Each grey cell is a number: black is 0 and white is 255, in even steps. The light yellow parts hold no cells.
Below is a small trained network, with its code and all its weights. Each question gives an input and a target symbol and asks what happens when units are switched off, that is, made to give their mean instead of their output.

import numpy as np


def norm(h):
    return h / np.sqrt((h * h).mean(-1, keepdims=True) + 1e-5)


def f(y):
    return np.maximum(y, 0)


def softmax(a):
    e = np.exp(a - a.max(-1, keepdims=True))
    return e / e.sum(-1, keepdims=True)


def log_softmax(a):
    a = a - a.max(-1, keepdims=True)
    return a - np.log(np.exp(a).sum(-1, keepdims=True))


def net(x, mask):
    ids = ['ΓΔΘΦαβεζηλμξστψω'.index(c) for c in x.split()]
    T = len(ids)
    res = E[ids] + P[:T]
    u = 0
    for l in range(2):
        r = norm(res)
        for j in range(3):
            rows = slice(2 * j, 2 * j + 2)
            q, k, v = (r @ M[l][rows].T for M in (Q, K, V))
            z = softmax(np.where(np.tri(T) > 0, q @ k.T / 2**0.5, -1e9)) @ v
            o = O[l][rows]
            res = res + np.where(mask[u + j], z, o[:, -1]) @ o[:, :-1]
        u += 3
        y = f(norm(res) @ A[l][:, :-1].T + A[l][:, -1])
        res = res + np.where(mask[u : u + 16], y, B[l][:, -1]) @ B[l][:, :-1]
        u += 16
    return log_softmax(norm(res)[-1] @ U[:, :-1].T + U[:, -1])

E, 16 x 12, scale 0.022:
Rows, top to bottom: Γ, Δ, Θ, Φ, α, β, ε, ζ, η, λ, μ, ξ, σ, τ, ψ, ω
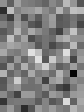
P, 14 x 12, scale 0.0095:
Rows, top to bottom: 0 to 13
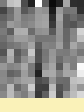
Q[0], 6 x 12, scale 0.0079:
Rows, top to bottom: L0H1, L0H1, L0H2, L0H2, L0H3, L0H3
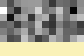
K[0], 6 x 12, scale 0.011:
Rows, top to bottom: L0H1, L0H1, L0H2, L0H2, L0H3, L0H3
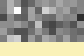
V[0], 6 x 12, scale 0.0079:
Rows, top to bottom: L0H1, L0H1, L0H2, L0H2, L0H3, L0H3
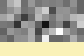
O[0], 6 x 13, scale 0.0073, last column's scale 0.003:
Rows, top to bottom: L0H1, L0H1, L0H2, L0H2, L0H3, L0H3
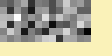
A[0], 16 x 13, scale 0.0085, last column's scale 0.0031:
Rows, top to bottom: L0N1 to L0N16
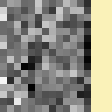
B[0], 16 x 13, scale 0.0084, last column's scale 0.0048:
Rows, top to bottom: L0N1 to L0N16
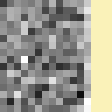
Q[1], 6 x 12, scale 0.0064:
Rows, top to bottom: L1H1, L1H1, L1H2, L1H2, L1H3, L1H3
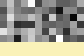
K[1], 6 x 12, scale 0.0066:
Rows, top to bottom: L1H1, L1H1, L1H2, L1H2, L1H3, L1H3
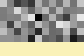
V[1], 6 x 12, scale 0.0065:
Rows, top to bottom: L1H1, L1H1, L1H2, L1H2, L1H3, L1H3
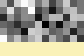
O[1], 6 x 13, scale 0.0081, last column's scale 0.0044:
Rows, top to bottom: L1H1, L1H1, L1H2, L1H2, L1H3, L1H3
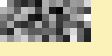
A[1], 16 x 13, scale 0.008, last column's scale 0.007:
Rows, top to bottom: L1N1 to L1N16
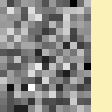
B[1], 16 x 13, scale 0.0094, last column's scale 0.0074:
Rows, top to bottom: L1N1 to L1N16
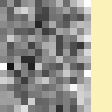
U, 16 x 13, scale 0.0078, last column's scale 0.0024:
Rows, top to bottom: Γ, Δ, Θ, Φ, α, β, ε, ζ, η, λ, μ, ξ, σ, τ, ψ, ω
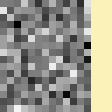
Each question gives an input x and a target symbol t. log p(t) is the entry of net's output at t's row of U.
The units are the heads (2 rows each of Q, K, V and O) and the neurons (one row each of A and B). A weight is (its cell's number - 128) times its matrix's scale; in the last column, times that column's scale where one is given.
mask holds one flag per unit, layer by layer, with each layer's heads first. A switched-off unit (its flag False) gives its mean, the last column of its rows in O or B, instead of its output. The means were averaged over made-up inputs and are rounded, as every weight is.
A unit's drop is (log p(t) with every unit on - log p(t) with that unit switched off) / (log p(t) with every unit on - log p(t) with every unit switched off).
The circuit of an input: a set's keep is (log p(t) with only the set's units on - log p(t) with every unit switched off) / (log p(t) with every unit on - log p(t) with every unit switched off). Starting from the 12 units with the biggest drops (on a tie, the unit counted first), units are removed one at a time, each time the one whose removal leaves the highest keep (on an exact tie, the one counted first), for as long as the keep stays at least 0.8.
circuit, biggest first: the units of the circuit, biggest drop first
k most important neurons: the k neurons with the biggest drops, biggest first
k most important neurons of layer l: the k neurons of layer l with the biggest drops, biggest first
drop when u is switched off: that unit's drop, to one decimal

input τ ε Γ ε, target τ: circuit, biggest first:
[L0H3]
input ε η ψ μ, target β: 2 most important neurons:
[L0N3; L0N12]
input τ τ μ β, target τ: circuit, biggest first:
[L0H2; L0H3]
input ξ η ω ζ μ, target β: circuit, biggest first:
[L0N3; L1H2]
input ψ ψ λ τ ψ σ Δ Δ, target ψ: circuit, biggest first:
[L1H3; L1N8; L1N1]
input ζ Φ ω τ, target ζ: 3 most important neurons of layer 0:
[L0N10; L0N3; L0N11]
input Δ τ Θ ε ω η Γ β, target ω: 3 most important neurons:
[L1N2; L0N10; L0N16]
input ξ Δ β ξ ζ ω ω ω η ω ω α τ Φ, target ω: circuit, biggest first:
[L0N4; L1H1]
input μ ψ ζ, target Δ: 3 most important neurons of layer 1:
[L1N10; L1N3; L1N1]
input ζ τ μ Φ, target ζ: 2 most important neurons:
[L1N12; L0N10]
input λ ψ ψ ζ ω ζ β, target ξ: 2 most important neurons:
[L1N5; L0N9]
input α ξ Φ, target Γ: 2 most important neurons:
[L0N14; L0N10]
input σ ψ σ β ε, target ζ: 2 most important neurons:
[L0N14; L1N12]
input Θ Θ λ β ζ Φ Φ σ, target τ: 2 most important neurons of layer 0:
[L0N9; L0N4]
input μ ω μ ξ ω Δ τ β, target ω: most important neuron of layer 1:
[L1N2]
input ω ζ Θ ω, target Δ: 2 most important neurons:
[L0N10; L1N2]
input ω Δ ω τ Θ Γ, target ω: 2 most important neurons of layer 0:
[L0N10; L0N3]
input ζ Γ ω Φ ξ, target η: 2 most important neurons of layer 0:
[L0N15; L0N12]
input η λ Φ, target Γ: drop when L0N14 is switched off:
0.3
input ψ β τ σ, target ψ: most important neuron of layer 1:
[L1N8]
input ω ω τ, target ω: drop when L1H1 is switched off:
0.2
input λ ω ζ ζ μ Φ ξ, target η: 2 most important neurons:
[L0N15; L1N11]
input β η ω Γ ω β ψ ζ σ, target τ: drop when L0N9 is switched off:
0.2
